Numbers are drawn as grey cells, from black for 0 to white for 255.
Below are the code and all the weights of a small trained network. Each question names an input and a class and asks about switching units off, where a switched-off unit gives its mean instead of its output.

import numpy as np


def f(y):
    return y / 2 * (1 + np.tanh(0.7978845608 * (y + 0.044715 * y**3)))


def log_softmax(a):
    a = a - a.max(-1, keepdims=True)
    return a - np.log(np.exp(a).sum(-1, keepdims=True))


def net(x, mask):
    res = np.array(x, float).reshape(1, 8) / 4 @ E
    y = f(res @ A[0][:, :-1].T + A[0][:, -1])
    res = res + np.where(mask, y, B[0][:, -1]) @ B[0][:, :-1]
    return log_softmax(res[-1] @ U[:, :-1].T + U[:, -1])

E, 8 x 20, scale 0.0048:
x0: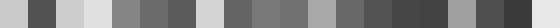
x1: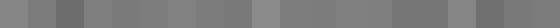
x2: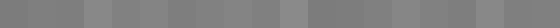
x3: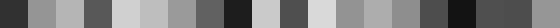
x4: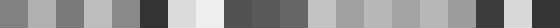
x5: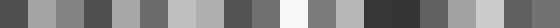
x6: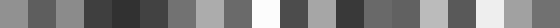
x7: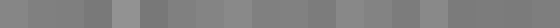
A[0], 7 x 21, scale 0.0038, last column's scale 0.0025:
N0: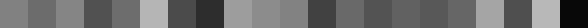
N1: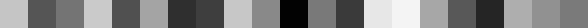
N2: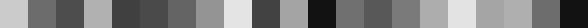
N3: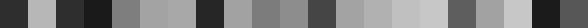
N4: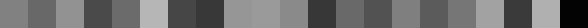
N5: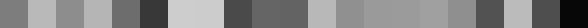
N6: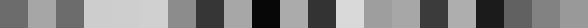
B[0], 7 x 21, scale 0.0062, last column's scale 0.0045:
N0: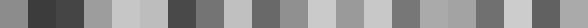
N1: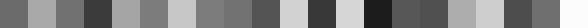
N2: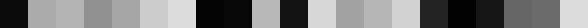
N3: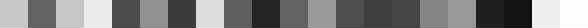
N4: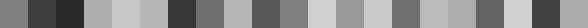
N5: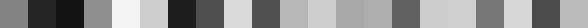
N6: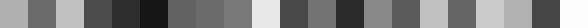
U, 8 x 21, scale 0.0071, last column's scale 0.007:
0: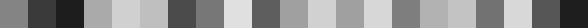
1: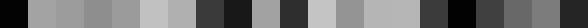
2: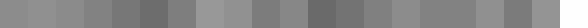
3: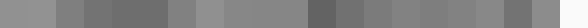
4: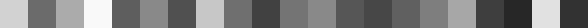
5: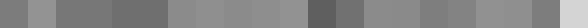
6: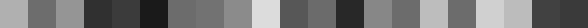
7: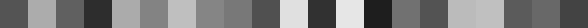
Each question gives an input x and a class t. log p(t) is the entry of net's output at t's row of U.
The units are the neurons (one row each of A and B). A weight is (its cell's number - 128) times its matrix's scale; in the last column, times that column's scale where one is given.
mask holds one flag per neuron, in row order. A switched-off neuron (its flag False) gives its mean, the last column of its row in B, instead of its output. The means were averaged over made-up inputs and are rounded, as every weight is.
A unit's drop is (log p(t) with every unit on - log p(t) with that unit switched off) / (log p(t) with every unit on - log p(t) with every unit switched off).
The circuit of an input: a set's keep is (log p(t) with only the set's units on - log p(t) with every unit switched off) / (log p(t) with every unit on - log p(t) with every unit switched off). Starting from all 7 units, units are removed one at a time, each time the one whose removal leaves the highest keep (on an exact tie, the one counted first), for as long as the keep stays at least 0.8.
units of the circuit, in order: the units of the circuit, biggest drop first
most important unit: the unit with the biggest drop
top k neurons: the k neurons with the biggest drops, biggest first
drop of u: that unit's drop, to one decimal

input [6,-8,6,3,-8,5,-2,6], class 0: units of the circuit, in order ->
N4, N0
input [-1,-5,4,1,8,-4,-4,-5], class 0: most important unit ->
N5
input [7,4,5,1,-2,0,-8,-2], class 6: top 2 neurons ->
N6, N3
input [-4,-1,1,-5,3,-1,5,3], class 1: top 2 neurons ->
N2, N6
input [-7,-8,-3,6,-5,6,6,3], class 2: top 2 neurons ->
N2, N3
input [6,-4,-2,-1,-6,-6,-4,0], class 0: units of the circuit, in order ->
N4, N3
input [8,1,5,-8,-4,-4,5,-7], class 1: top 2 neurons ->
N2, N3
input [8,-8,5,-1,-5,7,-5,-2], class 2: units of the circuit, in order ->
N3, N6
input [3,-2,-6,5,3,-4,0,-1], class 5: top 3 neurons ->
N2, N3, N1
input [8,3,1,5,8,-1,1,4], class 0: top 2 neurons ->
N5, N3
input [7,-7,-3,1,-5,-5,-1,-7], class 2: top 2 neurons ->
N3, N1
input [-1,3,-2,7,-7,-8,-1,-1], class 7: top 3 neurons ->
N1, N2, N5
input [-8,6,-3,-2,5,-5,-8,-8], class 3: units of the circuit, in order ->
N6, N3, N1
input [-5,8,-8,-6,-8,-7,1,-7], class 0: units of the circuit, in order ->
N4
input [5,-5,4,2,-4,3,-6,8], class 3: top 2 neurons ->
N3, N6
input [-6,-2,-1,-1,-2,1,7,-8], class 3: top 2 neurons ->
N6, N3
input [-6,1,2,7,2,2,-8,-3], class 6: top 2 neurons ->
N6, N2
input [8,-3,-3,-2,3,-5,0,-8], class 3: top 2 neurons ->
N3, N1
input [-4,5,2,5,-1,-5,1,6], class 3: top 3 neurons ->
N2, N1, N3
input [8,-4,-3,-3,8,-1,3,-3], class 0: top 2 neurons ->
N5, N3
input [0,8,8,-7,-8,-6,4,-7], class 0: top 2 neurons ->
N4, N0
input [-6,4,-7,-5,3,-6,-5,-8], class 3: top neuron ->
N6
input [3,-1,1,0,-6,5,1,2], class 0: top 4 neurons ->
N4, N0, N1, N3
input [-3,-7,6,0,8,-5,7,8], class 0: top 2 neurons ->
N5, N6
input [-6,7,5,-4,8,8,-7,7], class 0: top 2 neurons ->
N5, N1
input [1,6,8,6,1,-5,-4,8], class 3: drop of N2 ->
0.7
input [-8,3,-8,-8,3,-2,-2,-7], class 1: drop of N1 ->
0.0
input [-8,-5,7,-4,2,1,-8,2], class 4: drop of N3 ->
1.3
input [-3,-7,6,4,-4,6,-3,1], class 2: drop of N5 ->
0.1
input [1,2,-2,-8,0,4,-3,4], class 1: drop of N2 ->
0.8
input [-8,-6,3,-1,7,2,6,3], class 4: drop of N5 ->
-0.1
